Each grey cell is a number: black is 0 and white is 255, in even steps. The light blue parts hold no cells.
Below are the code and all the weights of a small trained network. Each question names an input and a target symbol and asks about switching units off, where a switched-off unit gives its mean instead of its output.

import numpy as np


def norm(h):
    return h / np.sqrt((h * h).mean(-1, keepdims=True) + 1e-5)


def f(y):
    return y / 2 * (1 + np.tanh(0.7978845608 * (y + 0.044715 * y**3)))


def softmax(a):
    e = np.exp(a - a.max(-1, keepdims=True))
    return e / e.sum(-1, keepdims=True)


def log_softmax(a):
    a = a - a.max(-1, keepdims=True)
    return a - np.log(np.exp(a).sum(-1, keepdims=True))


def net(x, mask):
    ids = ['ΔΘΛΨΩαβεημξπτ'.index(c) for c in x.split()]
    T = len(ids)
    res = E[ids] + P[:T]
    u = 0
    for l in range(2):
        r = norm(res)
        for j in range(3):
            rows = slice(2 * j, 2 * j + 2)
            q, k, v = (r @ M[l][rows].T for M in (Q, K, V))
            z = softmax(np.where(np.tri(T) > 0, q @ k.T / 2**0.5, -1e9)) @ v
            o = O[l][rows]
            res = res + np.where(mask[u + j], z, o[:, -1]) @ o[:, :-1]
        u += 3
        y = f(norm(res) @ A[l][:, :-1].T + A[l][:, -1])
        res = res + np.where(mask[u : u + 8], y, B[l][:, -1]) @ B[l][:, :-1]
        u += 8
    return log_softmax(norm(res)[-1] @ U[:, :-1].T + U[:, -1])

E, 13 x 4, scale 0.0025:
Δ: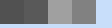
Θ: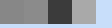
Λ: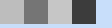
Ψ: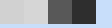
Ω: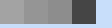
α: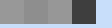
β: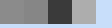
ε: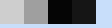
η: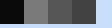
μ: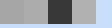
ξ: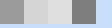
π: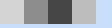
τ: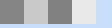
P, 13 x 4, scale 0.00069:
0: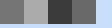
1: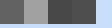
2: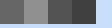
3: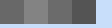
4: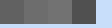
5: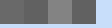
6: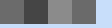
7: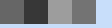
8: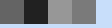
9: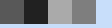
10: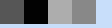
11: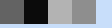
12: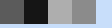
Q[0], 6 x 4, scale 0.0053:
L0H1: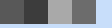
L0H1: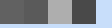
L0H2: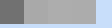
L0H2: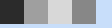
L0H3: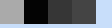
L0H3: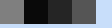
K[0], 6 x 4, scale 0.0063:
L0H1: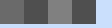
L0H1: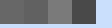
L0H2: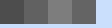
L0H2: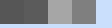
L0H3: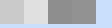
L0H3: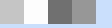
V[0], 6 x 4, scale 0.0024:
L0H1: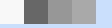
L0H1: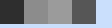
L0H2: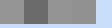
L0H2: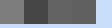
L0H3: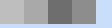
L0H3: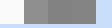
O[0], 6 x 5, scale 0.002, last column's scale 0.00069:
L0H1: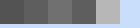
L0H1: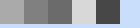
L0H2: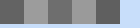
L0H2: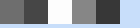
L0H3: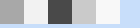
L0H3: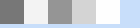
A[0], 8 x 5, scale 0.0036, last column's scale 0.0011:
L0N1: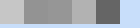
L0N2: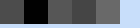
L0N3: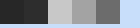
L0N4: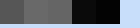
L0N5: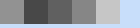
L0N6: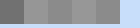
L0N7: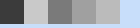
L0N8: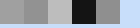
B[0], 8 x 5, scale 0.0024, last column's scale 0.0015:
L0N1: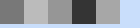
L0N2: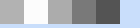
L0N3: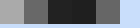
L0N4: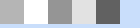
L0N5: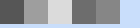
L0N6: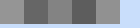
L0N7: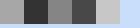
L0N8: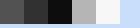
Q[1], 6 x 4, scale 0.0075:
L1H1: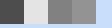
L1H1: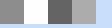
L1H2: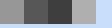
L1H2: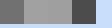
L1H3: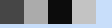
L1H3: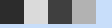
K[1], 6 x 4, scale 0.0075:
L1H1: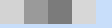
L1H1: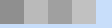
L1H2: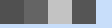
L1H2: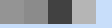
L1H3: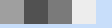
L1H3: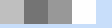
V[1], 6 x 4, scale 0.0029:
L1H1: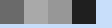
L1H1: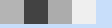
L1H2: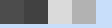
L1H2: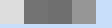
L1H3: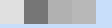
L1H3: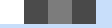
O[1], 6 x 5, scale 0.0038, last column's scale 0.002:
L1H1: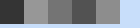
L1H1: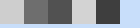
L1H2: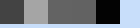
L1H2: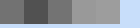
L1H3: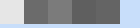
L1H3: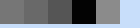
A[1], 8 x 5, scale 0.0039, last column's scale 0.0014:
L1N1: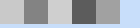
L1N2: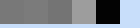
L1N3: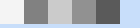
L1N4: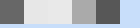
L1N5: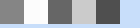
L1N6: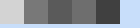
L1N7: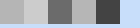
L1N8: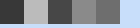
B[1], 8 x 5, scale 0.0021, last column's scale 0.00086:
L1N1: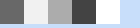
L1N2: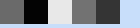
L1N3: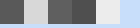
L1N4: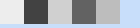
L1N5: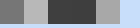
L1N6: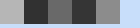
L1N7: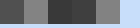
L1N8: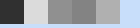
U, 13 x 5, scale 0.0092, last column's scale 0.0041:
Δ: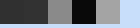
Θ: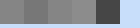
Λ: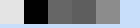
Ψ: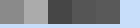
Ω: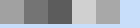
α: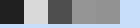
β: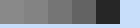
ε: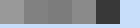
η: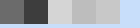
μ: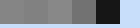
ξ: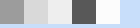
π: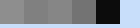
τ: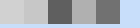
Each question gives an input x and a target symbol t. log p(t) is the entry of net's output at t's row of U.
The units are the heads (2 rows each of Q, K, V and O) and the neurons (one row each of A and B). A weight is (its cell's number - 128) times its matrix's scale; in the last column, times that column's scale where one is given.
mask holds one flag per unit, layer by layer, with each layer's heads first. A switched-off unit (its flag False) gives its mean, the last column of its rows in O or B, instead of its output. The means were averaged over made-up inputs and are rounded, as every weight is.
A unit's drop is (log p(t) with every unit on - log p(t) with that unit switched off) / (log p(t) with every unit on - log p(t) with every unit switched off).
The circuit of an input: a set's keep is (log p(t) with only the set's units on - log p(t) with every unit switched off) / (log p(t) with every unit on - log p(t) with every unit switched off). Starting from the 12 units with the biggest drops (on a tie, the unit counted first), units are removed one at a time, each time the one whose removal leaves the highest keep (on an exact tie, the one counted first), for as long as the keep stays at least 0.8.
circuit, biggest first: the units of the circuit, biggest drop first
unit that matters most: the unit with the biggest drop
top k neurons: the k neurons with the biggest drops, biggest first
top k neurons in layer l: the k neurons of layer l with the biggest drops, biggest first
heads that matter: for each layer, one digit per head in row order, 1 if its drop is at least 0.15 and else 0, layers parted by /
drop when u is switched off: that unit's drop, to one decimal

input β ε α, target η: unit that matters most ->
L0N8
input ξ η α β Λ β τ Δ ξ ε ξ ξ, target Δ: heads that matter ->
001 / 000
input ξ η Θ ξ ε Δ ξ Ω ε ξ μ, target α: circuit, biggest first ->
(L1H2; L1N8)
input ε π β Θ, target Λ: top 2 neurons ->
(L0N7; L0N8)
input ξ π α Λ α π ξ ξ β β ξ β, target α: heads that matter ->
100 / 010
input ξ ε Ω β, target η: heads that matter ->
010 / 110
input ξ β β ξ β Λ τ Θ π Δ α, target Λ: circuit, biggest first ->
(L0N8; L1H3; L0N4)
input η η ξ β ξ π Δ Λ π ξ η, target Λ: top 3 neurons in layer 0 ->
(L0N4; L0N2; L0N8)
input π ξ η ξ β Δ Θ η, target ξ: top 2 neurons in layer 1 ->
(L1N4; L1N3)
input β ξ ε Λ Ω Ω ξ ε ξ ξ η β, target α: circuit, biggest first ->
(L1H2; L0N8)
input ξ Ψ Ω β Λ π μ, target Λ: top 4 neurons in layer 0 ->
(L0N4; L0N8; L0N2; L0N7)
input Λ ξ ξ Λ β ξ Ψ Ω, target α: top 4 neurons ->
(L0N8; L0N4; L0N7; L1N8)
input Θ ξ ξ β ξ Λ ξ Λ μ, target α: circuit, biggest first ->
(L1H2; L1N8)
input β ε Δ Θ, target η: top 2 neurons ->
(L0N3; L0N4)
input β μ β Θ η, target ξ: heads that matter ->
000 / 110
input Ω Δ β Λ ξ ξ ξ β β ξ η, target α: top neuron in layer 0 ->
(L0N3)
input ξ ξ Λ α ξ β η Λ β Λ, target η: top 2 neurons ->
(L0N8; L0N4)
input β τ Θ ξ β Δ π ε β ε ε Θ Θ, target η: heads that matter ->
110 / 000
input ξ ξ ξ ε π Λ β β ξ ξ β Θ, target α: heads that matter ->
100 / 010
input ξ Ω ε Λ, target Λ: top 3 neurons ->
(L0N8; L0N4; L0N3)
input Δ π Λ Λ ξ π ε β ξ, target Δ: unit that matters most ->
L0H3
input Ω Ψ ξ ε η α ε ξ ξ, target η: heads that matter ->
001 / 001
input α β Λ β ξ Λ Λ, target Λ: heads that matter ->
000 / 100
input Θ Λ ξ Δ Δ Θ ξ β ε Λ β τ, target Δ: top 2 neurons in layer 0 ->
(L0N3; L0N8)
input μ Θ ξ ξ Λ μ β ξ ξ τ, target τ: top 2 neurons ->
(L0N8; L0N7)
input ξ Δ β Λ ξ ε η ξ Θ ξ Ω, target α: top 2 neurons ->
(L0N8; L0N7)
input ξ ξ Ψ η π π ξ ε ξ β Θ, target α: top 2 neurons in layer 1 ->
(L1N8; L1N4)
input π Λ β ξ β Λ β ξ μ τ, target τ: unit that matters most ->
L1H1
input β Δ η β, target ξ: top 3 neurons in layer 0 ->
(L0N8; L0N4; L0N3)
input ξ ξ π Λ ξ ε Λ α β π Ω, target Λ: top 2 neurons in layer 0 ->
(L0N8; L0N2)
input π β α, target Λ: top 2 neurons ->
(L0N8; L1N6)
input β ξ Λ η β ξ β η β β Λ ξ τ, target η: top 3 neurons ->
(L0N4; L0N8; L1N4)
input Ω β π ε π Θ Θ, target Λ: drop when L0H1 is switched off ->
0.2
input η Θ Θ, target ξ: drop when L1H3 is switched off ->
0.1
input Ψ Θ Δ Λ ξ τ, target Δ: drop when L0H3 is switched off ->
1.1
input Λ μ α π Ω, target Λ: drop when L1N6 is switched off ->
0.1
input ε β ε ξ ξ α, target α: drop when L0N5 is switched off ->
0.0
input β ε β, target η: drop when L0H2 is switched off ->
0.2
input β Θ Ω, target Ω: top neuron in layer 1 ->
(L1N1)
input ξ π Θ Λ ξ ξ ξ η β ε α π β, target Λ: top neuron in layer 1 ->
(L1N6)
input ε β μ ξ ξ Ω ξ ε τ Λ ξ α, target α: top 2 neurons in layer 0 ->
(L0N8; L0N4)
